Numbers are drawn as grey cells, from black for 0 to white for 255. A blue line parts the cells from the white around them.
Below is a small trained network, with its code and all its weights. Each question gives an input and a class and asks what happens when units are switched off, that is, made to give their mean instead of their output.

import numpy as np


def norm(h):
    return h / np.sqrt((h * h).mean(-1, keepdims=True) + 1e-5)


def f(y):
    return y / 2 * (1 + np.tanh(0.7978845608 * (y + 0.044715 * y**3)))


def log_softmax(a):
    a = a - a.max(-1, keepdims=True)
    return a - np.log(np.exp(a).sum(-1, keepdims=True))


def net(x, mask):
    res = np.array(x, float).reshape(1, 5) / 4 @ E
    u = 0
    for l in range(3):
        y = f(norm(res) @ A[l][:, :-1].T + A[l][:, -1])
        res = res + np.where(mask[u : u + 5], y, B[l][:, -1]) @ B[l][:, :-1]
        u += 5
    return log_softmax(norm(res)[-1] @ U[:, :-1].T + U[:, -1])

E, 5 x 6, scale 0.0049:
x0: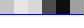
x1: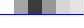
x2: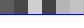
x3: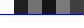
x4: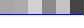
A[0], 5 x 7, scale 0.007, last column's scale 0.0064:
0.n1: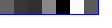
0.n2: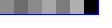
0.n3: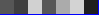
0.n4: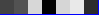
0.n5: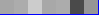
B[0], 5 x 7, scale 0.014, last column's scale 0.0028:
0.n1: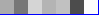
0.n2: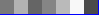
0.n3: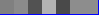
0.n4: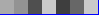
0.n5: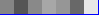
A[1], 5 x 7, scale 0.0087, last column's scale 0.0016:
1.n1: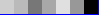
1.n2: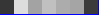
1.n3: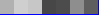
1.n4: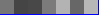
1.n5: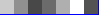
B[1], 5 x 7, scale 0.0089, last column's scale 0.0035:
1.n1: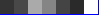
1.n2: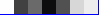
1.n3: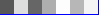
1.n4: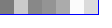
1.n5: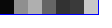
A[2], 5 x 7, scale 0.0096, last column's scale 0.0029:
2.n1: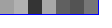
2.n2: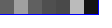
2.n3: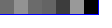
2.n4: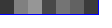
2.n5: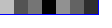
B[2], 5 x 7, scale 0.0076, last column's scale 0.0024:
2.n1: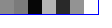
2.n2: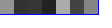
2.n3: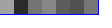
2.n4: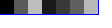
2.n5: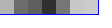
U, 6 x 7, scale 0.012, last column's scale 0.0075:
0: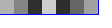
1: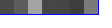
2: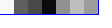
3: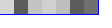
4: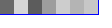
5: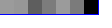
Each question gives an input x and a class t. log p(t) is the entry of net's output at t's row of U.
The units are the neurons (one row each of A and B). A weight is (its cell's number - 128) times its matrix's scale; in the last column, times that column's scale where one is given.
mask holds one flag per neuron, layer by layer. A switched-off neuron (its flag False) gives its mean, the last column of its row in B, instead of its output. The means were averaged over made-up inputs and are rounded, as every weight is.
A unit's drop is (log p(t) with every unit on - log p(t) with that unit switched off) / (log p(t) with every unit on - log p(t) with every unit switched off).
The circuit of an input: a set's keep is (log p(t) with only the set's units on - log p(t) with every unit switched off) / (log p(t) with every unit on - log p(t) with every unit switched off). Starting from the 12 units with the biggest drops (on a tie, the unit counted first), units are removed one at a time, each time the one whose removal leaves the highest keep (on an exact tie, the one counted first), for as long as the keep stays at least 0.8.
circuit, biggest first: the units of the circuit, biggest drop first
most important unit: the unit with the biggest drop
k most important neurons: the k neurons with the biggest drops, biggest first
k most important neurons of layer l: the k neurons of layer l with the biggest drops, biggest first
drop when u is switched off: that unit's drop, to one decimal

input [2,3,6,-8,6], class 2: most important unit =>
1.n2
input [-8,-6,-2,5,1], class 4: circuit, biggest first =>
(1.n4 1.n1)
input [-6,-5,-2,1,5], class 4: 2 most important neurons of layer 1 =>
(1.n4 1.n1)
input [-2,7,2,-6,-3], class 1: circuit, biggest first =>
(1.n5 1.n1)
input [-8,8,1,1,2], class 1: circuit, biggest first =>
(1.n5 1.n1)
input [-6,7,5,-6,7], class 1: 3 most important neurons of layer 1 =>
(1.n1 1.n5 1.n3)
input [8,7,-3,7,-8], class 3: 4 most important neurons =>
(0.n1 1.n2 1.n3 0.n4)
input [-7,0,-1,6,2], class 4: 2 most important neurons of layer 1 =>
(1.n4 1.n2)
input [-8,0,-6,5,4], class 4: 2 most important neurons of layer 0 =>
(0.n1 0.n4)
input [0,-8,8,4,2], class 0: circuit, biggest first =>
(0.n4 0.n3)
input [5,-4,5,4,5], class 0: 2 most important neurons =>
(0.n4 0.n1)
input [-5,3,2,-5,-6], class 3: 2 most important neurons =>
(0.n1 1.n1)
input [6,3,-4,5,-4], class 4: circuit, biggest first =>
(1.n3 0.n4 1.n2)
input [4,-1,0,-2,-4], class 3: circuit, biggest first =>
(0.n1)
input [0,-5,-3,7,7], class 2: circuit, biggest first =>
(2.n5 1.n1)
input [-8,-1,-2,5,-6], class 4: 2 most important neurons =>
(1.n4 1.n2)
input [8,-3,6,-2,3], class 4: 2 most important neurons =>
(1.n3 0.n1)
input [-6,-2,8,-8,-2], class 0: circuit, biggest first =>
(0.n4 0.n3)
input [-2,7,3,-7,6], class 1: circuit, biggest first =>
(1.n1 1.n5)
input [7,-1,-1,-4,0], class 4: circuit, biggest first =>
(1.n3)
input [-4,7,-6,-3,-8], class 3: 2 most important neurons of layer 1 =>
(1.n1 1.n4)
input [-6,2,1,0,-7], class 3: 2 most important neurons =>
(0.n1 1.n3)
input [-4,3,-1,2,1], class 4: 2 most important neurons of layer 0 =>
(0.n1 0.n2)
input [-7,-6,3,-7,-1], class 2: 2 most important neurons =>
(1.n2 1.n1)
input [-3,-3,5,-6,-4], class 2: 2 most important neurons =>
(1.n2 0.n5)
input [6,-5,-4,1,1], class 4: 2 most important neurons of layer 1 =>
(1.n3 1.n1)
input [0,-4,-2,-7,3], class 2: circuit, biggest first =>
(1.n2)
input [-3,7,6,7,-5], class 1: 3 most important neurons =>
(1.n5 1.n2 0.n5)
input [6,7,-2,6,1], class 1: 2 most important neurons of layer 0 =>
(0.n4 0.n1)
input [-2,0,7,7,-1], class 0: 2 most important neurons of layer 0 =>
(0.n4 0.n3)
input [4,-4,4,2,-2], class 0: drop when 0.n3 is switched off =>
0.0
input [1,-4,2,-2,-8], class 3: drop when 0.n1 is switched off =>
1.1
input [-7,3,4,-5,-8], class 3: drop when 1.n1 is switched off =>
0.1
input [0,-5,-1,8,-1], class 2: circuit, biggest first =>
(2.n5)
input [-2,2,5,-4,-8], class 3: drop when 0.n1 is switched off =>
1.4
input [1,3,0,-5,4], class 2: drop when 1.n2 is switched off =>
1.0
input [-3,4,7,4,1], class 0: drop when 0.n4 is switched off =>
0.9
